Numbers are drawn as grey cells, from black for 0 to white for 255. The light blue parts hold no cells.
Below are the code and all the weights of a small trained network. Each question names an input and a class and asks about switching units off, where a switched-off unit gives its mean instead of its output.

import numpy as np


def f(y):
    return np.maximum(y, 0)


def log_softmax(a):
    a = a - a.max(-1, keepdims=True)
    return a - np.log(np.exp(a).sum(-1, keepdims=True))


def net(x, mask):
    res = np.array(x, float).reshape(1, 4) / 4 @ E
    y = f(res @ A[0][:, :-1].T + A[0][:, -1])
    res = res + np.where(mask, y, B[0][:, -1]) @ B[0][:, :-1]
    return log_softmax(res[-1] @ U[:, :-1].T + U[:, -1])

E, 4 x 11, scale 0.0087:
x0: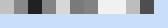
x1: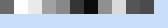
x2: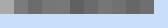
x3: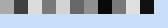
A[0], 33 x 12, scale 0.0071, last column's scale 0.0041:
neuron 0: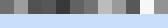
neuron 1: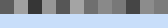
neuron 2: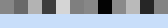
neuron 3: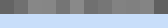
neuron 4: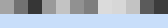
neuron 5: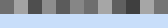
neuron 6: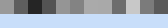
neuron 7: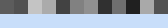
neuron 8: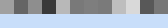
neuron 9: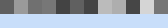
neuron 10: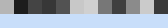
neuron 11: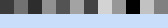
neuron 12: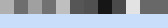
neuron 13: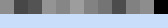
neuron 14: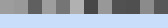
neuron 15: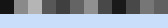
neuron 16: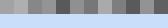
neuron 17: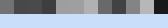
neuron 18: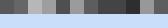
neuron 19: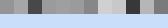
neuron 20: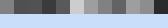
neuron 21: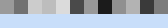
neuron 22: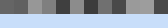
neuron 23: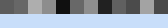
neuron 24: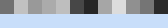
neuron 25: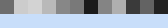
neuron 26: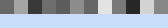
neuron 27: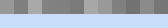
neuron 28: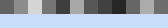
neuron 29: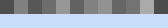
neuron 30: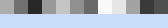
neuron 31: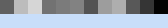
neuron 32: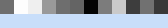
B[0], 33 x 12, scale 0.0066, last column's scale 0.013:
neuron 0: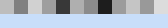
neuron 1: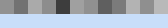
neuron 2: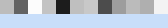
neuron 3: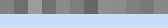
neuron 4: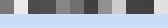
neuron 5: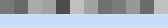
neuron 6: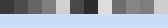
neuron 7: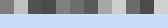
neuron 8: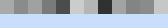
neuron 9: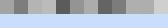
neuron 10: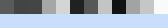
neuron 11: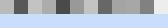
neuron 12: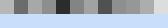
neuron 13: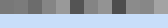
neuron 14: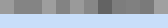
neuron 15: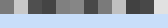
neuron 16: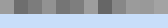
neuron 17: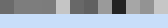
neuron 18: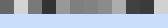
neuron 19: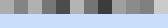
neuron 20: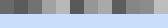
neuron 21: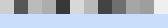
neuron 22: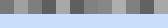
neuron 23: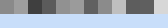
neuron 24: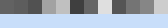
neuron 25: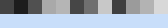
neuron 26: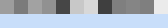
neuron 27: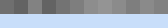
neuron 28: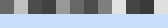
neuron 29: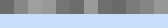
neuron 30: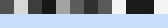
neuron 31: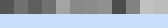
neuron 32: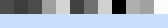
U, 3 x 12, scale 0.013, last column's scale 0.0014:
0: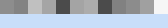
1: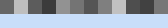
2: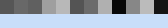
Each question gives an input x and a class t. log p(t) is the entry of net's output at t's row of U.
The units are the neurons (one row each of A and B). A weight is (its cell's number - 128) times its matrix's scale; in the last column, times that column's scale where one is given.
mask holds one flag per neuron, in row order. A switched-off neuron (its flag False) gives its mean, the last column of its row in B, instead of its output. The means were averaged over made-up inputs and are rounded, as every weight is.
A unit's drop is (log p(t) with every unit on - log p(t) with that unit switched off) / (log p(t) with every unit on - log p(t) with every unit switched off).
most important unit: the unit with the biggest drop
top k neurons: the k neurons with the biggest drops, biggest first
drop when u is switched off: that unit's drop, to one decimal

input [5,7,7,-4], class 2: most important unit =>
neuron 32
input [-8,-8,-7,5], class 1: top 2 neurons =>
[neuron 28; neuron 15]
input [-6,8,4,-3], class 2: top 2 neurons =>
[neuron 32; neuron 25]
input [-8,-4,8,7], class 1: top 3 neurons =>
[neuron 28; neuron 15; neuron 7]
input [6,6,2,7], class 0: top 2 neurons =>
[neuron 21; neuron 2]
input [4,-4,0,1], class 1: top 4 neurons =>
[neuron 32; neuron 30; neuron 25; neuron 4]
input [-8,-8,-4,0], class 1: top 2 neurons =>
[neuron 28; neuron 15]
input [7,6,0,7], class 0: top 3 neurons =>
[neuron 21; neuron 2; neuron 8]
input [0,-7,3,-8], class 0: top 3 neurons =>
[neuron 0; neuron 26; neuron 11]
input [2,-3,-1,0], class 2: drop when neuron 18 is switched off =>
0.1
